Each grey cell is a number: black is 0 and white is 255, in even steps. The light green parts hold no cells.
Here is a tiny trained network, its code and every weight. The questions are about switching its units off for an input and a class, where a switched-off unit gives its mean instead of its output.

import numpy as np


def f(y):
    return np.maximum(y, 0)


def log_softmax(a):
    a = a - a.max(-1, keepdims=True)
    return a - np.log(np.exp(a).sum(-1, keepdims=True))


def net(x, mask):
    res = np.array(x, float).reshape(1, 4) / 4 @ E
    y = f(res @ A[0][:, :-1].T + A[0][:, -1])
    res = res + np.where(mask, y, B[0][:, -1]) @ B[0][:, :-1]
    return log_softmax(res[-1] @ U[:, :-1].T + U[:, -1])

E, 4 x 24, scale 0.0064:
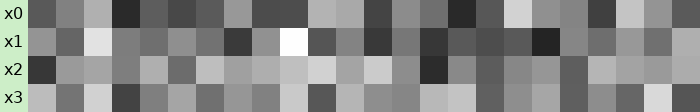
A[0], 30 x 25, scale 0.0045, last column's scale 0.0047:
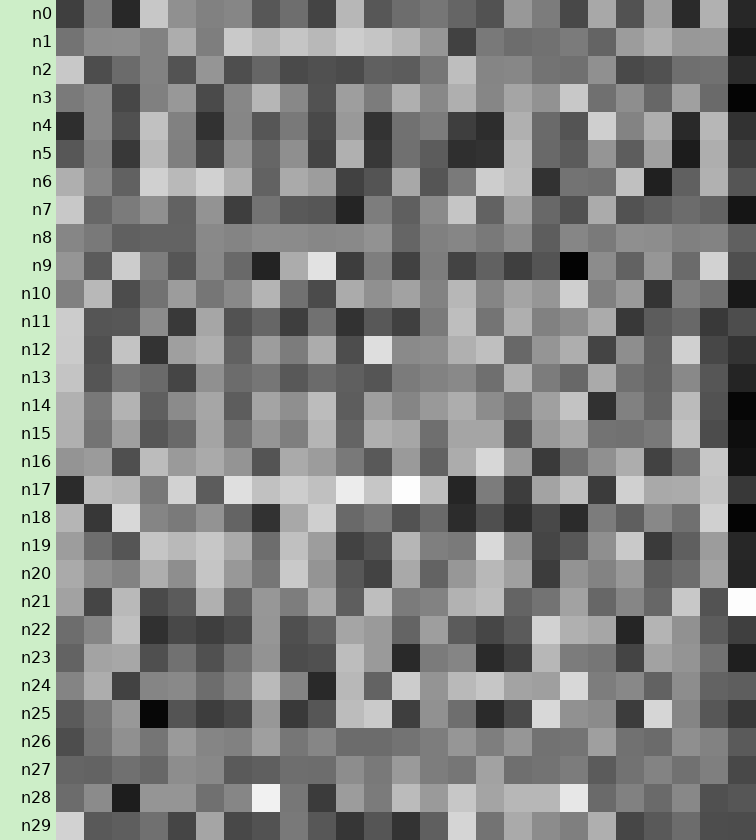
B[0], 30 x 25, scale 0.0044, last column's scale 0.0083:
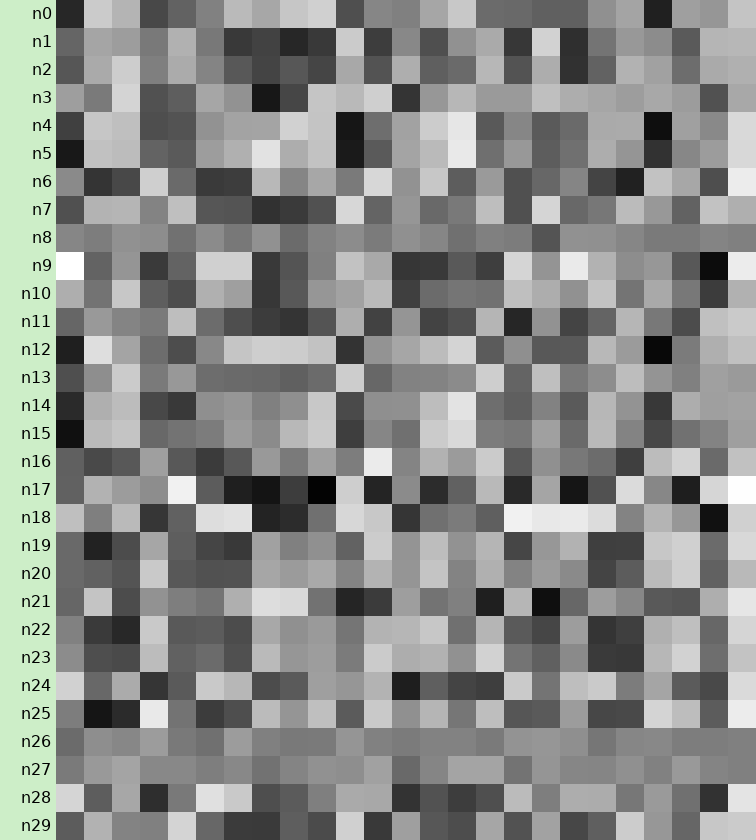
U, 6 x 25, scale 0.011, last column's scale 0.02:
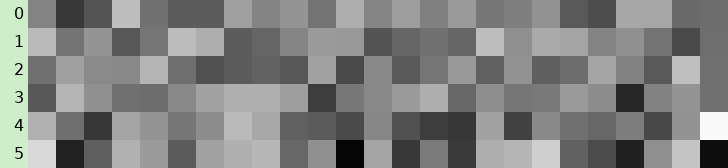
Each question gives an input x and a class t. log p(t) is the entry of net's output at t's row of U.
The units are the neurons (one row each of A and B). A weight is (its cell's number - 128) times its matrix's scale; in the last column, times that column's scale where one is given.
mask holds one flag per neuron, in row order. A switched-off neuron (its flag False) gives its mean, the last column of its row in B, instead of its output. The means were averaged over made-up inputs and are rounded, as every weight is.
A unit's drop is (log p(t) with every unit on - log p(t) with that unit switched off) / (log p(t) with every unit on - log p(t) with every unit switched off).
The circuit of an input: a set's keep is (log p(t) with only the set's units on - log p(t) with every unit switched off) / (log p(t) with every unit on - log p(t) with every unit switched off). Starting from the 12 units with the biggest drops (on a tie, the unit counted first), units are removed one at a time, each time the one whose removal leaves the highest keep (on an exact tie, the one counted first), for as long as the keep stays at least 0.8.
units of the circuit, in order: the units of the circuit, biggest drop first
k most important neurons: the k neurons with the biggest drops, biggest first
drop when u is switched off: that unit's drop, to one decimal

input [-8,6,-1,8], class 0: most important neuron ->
[n6]
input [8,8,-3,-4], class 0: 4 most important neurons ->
[n25 n22 n23 n28]
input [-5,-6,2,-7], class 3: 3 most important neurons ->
[n5 n4 n0]
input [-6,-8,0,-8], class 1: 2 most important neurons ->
[n28 n24]
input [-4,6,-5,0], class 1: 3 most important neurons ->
[n9 n18 n17]
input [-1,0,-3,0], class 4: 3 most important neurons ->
[n17 n1 n3]
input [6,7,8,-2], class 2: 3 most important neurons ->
[n17 n1 n28]
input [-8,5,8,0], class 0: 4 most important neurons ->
[n6 n19 n16 n20]
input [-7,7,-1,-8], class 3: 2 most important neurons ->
[n4 n5]
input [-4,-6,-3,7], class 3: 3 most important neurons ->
[n12 n21 n9]
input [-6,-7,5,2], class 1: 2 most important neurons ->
[n24 n28]
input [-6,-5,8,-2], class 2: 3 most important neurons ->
[n17 n1 n25]
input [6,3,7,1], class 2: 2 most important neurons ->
[n17 n1]
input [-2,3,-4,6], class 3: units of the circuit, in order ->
[n12]
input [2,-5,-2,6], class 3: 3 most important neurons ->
[n12 n9 n21]
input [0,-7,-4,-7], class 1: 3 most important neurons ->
[n28 n24 n10]
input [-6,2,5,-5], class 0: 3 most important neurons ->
[n6 n19 n16]
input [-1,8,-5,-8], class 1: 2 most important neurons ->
[n9 n18]
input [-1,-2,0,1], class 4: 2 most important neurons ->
[n18 n9]
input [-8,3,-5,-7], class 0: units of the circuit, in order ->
[n19]
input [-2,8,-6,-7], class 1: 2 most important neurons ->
[n9 n18]
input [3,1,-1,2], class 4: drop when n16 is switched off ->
0.2
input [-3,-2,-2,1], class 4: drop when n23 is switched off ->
0.2
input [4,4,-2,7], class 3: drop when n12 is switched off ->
0.1
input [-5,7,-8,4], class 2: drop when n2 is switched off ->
0.3
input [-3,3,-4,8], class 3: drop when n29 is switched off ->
0.0
